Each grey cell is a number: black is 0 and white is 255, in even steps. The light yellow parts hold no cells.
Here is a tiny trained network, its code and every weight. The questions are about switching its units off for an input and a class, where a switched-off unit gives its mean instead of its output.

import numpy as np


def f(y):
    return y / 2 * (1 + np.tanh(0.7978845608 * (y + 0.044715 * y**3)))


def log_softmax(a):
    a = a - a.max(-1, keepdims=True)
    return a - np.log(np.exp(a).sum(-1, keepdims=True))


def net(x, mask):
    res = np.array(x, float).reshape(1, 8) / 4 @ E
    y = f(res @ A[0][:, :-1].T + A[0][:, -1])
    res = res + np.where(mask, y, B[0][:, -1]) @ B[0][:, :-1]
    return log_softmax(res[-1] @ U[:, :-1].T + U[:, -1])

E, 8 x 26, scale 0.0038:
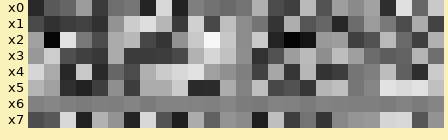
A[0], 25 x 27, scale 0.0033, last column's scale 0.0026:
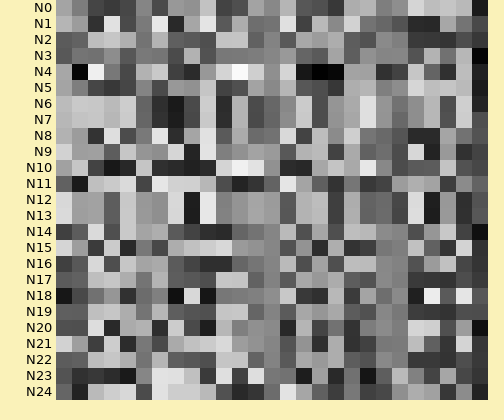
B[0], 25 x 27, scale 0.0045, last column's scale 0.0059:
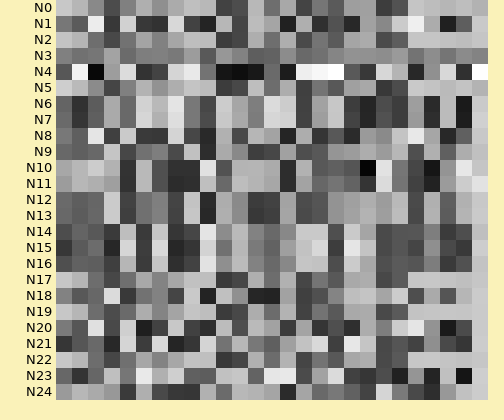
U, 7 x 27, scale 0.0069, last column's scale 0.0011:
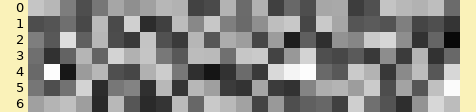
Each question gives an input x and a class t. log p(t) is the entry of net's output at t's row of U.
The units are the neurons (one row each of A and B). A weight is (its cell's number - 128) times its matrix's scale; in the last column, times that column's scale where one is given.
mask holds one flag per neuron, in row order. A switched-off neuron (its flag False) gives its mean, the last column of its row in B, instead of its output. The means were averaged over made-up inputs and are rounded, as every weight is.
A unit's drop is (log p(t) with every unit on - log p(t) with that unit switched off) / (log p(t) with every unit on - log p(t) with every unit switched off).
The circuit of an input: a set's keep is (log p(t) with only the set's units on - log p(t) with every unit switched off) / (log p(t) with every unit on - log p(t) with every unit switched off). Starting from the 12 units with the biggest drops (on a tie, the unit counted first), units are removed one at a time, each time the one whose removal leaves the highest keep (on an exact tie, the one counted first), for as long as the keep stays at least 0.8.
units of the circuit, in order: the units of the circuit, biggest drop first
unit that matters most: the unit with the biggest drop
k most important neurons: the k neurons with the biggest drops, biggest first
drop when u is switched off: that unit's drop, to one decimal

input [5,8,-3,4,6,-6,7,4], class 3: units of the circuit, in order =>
[N23]
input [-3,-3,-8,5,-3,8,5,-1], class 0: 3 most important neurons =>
[N4; N5; N0]
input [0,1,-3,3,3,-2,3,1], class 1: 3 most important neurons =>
[N4; N11; N24]
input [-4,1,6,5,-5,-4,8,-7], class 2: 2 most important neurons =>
[N1; N8]
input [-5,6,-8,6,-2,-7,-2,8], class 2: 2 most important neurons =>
[N20; N4]
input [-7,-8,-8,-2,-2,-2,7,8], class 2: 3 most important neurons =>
[N20; N4; N23]
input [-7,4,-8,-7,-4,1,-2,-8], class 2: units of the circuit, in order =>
[N1; N8]
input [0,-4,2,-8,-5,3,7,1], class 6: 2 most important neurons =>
[N11; N24]
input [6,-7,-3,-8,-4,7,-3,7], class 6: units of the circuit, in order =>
[N11; N24]
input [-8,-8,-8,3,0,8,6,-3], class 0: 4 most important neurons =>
[N5; N0; N4; N23]
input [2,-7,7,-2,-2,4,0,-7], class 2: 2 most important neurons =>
[N1; N8]
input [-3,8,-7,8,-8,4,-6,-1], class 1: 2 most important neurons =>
[N14; N16]
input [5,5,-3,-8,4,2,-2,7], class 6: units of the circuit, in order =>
[N11; N24]
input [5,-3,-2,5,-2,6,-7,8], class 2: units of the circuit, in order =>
[N20]
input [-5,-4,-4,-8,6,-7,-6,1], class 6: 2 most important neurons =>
[N11; N24]
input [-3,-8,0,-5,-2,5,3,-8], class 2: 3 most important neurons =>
[N1; N8; N23]
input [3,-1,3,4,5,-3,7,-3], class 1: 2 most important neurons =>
[N21; N15]
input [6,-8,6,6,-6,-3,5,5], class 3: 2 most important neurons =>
[N7; N6]
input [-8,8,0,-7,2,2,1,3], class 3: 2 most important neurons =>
[N23; N18]
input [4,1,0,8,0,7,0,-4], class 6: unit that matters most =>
N10
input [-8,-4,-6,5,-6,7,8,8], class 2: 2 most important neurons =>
[N20; N4]
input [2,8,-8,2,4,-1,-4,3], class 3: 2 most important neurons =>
[N23; N4]
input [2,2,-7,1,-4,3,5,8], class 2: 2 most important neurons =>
[N4; N20]
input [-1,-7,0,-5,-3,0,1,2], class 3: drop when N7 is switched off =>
0.2
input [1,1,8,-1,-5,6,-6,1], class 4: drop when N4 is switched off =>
1.1
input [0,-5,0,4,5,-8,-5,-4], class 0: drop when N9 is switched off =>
0.0
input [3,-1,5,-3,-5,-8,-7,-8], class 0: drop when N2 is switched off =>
0.1
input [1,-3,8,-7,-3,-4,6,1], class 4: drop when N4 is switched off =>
1.3
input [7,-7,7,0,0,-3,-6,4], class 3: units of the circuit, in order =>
[N7]
